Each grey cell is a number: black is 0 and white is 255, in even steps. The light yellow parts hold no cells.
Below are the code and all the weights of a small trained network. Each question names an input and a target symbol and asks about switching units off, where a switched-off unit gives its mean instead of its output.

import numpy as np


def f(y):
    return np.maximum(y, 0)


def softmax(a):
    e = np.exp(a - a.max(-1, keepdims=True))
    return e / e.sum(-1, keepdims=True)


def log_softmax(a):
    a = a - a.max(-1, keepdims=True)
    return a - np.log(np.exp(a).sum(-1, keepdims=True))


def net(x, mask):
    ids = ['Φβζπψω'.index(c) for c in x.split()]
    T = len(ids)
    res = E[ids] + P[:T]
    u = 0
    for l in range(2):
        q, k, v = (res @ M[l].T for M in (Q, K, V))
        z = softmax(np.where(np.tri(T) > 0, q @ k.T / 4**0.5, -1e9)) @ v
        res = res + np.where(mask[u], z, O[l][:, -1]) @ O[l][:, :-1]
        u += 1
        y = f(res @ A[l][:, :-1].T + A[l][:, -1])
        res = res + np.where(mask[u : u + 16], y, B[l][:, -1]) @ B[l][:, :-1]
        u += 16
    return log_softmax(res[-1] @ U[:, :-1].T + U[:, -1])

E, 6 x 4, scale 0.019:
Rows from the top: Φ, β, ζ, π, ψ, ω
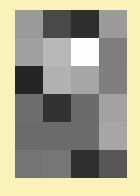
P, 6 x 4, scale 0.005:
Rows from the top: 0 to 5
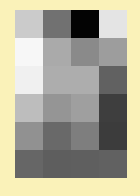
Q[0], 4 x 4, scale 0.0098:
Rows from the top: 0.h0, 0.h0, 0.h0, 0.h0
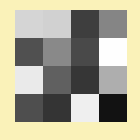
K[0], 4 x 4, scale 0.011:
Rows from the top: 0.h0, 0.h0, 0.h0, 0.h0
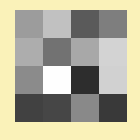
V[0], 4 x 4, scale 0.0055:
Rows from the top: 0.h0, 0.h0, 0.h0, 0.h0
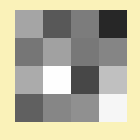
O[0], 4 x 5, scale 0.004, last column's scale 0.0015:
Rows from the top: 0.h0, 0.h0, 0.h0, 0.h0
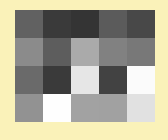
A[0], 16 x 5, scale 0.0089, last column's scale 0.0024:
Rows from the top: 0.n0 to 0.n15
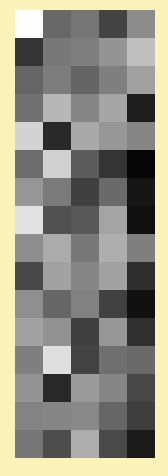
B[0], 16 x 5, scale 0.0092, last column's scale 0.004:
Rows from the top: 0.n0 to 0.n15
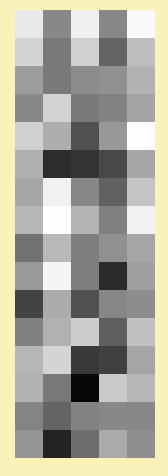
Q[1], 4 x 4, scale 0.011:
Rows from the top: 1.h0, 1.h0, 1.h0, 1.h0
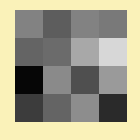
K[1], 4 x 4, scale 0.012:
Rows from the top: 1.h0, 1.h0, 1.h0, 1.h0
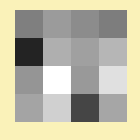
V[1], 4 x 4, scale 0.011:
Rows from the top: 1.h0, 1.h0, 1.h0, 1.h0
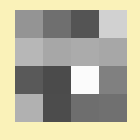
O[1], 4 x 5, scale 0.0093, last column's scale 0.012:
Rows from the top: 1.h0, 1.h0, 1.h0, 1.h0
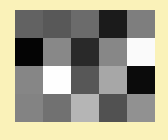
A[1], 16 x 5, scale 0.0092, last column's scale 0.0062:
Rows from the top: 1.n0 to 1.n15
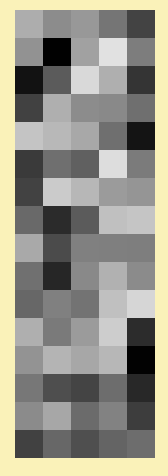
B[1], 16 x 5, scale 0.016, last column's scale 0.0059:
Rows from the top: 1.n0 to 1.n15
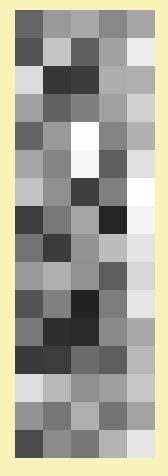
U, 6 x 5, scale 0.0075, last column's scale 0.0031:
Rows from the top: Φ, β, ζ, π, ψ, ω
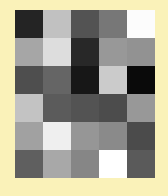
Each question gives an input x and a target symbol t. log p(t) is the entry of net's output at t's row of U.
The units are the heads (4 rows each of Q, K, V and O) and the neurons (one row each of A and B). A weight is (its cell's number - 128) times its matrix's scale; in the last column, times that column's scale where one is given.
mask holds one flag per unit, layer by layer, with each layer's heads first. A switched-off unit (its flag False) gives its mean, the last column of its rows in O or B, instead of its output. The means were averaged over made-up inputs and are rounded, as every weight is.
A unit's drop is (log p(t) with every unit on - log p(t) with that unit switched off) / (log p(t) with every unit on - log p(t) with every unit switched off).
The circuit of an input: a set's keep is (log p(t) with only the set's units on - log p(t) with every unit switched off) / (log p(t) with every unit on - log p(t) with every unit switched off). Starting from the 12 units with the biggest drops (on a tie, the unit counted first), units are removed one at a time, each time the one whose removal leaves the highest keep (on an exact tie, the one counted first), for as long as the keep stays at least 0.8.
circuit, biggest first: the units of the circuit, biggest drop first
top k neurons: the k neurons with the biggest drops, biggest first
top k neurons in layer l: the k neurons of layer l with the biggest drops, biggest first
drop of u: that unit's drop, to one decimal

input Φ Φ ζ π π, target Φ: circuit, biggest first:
1.n7, 1.n1
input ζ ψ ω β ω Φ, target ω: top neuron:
0.n7
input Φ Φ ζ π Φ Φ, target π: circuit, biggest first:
1.h0, 0.n13, 1.n1, 0.n7
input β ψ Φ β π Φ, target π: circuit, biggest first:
1.h0, 0.n13
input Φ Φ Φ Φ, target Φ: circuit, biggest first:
1.h0, 1.n6, 1.n2, 0.n7
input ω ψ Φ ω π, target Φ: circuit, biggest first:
1.n1, 1.n7
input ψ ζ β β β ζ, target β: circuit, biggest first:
1.h0, 1.n6
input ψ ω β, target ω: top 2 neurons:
0.n4, 1.n1
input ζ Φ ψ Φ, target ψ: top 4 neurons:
0.n7, 0.n0, 1.n4, 0.n6
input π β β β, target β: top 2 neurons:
0.n7, 1.n6
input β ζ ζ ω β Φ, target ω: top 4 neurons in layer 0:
0.n5, 0.n7, 0.n4, 0.n11
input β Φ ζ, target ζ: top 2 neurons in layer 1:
1.n15, 1.n2
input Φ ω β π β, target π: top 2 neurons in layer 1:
1.n2, 1.n15
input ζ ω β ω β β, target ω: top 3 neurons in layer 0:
0.n5, 0.n4, 0.n13
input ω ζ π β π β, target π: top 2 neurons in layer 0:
0.n13, 0.n4
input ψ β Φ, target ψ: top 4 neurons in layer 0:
0.n7, 0.n0, 0.n4, 0.n6
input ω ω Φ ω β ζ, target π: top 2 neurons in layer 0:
0.n1, 0.n5
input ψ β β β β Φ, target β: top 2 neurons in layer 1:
1.n6, 1.n10
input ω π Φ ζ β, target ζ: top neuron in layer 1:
1.n11
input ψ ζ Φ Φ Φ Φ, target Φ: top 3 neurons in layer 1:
1.n6, 1.n2, 1.n3
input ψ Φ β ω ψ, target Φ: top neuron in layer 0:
0.n0
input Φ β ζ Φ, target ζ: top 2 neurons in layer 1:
1.n11, 1.n12
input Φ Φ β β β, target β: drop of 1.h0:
0.6
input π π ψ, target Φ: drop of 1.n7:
0.2
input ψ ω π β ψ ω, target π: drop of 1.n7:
0.0
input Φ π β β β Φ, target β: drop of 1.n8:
0.1
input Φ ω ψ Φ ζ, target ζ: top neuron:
0.n0
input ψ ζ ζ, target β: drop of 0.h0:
0.1
